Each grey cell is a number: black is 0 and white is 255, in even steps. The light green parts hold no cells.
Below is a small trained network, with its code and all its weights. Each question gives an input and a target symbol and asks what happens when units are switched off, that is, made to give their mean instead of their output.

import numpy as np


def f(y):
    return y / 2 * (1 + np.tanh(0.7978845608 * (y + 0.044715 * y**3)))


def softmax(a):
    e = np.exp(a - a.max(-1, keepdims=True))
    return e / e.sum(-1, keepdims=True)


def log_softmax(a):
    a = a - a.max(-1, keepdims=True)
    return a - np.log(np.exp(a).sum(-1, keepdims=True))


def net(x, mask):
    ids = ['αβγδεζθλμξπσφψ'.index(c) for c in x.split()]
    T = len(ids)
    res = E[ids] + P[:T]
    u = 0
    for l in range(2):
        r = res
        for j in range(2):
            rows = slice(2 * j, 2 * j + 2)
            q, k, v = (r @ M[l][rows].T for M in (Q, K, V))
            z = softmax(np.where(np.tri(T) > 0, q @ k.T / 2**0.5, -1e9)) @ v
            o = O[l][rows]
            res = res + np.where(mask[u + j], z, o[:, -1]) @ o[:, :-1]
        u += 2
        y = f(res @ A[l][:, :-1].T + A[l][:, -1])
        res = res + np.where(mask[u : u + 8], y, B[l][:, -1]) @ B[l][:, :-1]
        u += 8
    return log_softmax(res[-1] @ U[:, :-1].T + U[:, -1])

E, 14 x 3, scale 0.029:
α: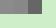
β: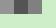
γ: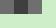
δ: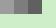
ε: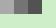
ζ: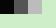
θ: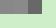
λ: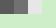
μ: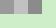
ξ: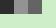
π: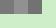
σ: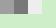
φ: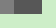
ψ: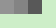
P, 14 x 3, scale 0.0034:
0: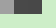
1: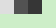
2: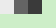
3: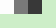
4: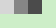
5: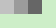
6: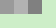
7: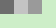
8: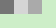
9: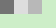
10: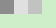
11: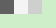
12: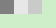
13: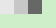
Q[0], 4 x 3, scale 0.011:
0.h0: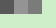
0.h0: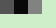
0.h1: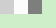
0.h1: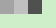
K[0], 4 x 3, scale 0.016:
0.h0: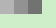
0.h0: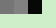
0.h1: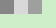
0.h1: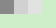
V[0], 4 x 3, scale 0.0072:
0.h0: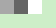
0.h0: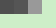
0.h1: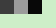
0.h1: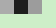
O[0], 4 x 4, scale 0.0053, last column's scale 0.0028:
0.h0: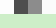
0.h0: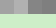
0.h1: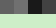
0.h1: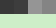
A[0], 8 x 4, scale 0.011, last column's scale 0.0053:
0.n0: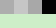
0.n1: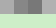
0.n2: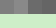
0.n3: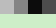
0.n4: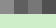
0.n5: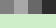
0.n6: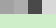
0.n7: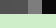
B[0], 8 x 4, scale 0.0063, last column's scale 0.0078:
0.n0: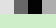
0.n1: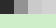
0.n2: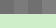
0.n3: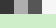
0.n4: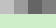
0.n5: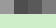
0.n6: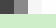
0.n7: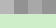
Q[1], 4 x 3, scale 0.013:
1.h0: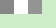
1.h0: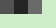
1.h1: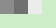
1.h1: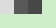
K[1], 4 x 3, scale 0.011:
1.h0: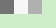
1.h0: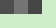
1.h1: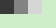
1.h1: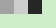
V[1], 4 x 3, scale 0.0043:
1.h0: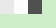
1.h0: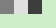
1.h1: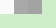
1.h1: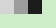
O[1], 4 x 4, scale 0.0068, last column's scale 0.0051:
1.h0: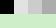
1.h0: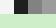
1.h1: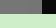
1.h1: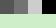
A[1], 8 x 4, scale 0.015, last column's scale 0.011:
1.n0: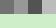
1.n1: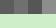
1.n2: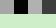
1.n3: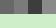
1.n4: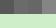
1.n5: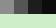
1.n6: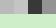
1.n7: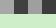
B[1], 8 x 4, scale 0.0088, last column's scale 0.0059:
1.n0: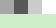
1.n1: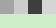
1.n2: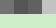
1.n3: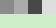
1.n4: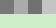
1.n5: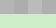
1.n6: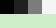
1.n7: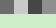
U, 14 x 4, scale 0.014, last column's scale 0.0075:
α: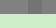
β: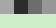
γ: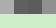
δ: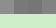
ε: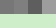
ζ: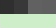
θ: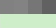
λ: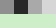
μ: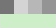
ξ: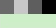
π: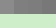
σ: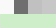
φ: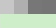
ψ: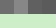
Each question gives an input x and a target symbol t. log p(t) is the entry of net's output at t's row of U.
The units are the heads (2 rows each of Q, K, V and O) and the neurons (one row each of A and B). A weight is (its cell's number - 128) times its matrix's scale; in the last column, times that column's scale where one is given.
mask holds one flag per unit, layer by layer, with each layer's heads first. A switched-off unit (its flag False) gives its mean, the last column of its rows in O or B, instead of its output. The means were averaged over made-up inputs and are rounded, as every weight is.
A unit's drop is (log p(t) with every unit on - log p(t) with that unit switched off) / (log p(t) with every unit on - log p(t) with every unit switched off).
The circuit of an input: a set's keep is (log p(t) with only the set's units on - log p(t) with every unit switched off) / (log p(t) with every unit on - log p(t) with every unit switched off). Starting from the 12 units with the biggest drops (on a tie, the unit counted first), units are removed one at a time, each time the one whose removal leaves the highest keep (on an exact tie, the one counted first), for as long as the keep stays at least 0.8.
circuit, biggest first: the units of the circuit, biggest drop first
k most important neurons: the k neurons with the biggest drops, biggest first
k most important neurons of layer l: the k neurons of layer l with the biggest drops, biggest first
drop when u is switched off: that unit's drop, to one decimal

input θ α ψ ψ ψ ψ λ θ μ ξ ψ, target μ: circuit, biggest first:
(1.h0; 0.h1; 0.n6)
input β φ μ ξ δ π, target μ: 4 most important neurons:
(1.n6; 0.n0; 0.n6; 1.n2)
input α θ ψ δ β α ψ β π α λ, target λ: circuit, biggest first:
(1.n1; 0.n3)
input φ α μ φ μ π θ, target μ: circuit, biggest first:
(0.h1; 1.h0; 0.n0)
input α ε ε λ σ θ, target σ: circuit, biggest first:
(0.h0)
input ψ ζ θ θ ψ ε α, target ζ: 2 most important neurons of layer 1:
(1.n6; 1.n5)
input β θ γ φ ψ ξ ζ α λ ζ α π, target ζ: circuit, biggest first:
(1.n6; 1.h1)
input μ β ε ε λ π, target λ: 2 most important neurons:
(1.n6; 1.n1)
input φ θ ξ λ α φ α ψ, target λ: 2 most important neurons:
(1.n6; 1.n1)
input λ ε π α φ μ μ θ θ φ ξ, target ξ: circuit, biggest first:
(1.n1; 1.h1)
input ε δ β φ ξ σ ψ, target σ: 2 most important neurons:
(0.n1; 1.n6)
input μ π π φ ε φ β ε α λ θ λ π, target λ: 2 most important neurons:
(1.n6; 0.n0)
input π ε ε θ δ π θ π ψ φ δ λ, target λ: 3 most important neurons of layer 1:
(1.n1; 1.n3; 1.n4)
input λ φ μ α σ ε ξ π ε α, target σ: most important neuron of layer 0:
(0.n6)
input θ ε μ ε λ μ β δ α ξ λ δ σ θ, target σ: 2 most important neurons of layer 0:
(0.n6; 0.n3)
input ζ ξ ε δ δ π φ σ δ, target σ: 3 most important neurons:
(0.n6; 0.n3; 0.n1)
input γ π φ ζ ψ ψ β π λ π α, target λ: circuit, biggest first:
(1.n6; 1.n1; 0.h0)
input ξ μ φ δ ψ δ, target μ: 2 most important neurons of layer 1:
(1.n6; 1.n2)
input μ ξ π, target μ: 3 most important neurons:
(0.n0; 1.n6; 1.n2)
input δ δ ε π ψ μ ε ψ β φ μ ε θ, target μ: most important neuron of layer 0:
(0.n0)
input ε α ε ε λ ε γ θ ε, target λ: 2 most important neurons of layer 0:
(0.n0; 0.n1)
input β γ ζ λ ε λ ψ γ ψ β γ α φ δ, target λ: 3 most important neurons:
(1.n6; 1.n1; 1.n3)
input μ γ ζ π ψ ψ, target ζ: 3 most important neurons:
(1.n6; 0.n6; 0.n3)
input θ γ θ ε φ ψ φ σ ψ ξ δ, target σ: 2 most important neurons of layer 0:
(0.n1; 0.n3)
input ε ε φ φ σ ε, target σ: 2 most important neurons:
(1.n6; 0.n1)
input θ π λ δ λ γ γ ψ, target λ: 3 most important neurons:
(1.n6; 1.n1; 1.n3)
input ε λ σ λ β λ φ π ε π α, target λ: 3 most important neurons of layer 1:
(1.n6; 1.n1; 1.n3)
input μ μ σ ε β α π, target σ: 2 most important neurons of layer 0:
(0.n6; 0.n3)
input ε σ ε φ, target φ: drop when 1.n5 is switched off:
0.4
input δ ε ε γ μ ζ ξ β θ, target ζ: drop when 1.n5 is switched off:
0.1
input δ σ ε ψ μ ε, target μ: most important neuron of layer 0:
(0.n3)
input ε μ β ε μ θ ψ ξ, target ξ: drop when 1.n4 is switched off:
0.3
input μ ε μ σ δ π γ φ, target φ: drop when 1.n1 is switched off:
0.2
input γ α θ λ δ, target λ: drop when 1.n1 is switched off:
0.2
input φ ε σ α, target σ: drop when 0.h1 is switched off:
0.7
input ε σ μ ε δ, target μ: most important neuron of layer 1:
(1.n0)
